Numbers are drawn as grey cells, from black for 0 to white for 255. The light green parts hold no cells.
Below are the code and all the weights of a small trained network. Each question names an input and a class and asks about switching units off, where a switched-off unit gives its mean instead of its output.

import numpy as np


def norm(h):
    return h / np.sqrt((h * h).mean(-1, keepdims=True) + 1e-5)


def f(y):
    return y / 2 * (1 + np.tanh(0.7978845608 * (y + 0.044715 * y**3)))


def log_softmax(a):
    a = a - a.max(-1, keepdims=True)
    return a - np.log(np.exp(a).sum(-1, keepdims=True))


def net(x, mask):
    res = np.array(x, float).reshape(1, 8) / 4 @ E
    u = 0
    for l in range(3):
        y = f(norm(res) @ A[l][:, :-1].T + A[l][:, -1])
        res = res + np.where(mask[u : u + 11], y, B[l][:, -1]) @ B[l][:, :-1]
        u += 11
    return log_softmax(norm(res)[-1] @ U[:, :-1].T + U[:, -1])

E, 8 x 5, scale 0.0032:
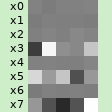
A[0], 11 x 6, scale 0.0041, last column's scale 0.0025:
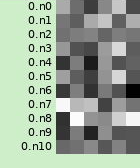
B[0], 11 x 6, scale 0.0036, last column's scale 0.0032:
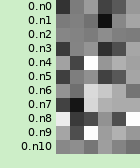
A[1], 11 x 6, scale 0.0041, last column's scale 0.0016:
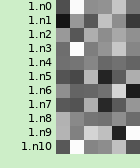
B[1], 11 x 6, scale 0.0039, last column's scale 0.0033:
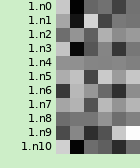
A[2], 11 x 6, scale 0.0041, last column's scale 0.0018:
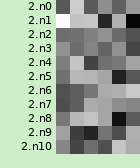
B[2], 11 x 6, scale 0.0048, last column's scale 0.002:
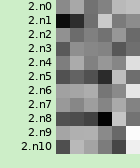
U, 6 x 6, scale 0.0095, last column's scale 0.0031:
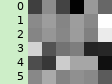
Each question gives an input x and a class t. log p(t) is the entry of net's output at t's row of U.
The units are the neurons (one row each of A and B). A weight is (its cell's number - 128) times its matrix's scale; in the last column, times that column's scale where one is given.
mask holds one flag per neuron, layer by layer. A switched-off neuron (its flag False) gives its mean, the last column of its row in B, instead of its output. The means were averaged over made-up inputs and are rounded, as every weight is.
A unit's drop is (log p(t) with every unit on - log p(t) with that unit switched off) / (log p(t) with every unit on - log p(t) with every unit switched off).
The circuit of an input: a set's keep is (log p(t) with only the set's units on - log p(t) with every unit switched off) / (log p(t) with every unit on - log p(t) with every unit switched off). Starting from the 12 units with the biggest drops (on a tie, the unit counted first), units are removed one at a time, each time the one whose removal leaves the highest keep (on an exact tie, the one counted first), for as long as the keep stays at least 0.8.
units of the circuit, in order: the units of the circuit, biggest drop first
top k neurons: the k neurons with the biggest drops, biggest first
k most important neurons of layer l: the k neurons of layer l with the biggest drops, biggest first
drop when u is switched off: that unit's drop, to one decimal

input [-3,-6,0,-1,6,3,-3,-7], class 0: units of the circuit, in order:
2.n8
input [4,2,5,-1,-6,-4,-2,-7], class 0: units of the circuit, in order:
2.n8, 2.n5
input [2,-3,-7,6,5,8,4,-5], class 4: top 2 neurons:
2.n1, 0.n7
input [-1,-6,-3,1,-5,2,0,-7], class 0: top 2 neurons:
2.n8, 2.n5
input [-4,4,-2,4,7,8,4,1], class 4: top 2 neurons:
0.n7, 2.n1
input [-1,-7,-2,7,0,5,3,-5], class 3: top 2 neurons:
1.n3, 1.n0
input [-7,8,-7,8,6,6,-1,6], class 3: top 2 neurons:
1.n3, 1.n10
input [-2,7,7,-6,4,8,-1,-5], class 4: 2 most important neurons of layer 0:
0.n8, 0.n7
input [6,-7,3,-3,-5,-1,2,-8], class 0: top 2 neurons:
2.n8, 2.n5
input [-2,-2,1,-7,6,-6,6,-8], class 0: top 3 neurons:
2.n8, 0.n8, 2.n5
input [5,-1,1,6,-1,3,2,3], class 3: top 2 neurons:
1.n3, 1.n9
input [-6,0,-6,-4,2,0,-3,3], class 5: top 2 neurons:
0.n8, 1.n9
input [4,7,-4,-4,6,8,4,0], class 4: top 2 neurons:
2.n1, 0.n7
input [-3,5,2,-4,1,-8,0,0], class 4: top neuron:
0.n8
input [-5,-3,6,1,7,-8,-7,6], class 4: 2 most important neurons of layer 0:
0.n4, 0.n9
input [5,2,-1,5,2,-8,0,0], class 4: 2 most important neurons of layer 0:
0.n4, 0.n9
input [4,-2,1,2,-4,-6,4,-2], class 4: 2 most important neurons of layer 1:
1.n5, 1.n7
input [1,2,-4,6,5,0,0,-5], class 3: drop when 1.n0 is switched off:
0.4
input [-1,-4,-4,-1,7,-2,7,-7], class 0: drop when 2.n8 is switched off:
0.2
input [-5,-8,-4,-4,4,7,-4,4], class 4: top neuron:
2.n1
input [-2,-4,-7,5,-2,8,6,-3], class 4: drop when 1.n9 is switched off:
-0.1
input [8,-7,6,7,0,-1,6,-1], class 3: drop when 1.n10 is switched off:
0.1
